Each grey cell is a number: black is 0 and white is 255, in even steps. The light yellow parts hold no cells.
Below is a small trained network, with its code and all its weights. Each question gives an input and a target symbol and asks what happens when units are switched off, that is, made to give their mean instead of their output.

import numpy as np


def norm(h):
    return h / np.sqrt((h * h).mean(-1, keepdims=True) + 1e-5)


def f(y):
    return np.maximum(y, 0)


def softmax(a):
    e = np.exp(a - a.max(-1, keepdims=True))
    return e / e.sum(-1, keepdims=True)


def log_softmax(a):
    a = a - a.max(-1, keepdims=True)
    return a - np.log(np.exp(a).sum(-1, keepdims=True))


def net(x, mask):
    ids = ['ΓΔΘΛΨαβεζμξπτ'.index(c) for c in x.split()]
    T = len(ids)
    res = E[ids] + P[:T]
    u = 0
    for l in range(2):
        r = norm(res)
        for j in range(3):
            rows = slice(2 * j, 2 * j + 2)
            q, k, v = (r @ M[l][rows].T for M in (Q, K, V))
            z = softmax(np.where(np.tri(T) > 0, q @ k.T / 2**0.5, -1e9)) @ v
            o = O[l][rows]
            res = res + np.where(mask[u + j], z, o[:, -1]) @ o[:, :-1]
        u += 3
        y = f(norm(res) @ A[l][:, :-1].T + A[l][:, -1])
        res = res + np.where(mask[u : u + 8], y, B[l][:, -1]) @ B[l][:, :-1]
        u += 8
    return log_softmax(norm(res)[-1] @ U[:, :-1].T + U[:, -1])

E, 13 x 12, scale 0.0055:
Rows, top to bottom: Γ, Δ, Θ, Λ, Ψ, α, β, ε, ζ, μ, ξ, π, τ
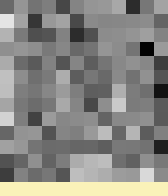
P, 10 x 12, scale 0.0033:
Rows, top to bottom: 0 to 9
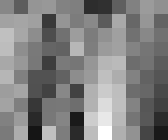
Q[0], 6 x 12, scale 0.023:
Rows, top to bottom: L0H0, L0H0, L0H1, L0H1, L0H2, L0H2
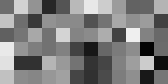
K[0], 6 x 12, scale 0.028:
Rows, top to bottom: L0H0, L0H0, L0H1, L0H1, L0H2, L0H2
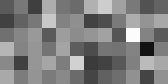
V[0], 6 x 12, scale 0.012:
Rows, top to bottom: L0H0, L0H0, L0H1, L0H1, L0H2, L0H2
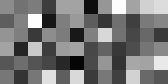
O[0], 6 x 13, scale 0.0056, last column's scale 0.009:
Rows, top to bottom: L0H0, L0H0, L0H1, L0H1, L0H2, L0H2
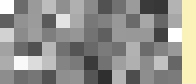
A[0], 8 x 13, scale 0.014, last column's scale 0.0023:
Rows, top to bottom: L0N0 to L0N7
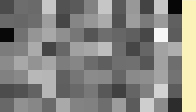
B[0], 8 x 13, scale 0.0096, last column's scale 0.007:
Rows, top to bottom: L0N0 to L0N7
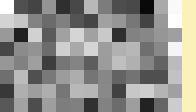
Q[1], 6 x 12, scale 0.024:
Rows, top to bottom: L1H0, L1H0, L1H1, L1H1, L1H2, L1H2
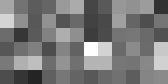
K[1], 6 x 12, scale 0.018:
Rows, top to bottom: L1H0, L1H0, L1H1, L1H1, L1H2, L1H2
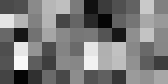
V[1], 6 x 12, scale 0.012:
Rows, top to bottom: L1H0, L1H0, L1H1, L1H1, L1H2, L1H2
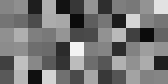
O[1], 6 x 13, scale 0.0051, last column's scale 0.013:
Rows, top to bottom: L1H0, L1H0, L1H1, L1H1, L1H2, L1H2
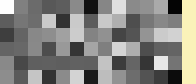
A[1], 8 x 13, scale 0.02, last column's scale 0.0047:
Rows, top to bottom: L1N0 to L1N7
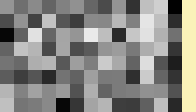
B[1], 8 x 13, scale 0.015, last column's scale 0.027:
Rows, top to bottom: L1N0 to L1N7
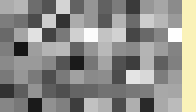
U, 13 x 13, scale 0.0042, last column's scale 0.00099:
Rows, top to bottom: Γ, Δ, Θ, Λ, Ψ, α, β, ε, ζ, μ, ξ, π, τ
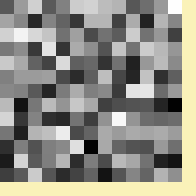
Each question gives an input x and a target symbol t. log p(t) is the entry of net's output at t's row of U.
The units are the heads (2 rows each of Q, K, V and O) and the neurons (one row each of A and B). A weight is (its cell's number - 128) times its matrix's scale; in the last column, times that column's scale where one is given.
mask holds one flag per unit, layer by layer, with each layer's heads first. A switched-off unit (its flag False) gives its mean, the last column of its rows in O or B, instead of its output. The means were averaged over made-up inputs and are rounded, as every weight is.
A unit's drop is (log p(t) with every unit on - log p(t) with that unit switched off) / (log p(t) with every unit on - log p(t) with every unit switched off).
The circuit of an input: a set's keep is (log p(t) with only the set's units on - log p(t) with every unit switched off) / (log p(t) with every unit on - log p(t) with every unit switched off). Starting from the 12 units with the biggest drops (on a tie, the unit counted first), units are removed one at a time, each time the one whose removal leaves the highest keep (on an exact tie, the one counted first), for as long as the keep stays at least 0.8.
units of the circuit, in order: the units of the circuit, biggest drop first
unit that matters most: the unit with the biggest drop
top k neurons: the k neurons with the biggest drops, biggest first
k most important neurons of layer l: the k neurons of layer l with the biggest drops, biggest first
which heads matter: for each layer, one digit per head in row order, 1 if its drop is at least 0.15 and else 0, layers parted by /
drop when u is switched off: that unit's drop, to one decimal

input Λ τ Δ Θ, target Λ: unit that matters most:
L0H1
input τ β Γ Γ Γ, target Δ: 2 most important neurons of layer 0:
L0N0, L0N1
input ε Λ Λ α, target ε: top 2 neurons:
L1N2, L1N7
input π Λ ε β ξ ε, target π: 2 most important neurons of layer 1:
L1N2, L1N7
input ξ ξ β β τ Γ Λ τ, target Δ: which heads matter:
100 / 000
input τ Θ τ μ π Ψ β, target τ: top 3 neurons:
L1N6, L1N2, L1N7
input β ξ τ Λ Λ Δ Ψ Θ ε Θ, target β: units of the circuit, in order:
L0H2, L1N5, L1N2
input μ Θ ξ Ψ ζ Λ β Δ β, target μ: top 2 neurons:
L1N3, L1N2
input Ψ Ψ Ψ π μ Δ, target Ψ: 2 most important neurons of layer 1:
L1N2, L1N0
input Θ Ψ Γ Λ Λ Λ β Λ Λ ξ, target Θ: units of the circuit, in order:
L0H2, L1N2, L1N7
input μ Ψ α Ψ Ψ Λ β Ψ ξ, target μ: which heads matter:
001 / 000
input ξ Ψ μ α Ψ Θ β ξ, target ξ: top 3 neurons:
L0N7, L1N2, L1N7
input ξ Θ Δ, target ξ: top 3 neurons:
L0N7, L1N2, L1N7
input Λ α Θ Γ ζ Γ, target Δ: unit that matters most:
L0H2
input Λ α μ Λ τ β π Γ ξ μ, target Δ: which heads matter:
000 / 000
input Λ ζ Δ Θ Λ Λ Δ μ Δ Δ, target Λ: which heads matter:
110 / 000
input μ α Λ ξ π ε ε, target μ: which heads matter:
001 / 000
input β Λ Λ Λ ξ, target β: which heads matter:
001 / 000
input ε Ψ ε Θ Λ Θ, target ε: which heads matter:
100 / 000
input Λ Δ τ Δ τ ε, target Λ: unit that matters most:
L0H1
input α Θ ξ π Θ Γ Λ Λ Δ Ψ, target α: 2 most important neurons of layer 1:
L1N4, L1N2
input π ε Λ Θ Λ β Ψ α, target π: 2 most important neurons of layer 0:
L0N2, L0N7
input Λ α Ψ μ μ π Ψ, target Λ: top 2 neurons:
L0N2, L1N1
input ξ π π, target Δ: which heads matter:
011 / 000
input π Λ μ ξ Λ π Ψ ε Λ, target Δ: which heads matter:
000 / 000
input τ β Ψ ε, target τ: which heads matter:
100 / 000
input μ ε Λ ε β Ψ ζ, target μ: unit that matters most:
L0H2
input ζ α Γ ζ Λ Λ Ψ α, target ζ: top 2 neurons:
L0N6, L1N2
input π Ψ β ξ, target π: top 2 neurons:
L0N2, L1N2
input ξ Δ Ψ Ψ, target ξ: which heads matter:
100 / 001
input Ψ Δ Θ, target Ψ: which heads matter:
001 / 000
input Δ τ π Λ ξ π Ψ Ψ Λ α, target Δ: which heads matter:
100 / 000
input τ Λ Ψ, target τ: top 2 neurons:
L1N2, L1N6
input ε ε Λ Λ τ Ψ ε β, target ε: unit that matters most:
L0H0
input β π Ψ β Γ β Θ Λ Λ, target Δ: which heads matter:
101 / 000
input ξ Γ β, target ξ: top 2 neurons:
L0N7, L1N2
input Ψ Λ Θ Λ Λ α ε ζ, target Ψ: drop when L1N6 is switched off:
0.0
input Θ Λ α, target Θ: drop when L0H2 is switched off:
0.6
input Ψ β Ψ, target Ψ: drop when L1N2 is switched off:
0.2
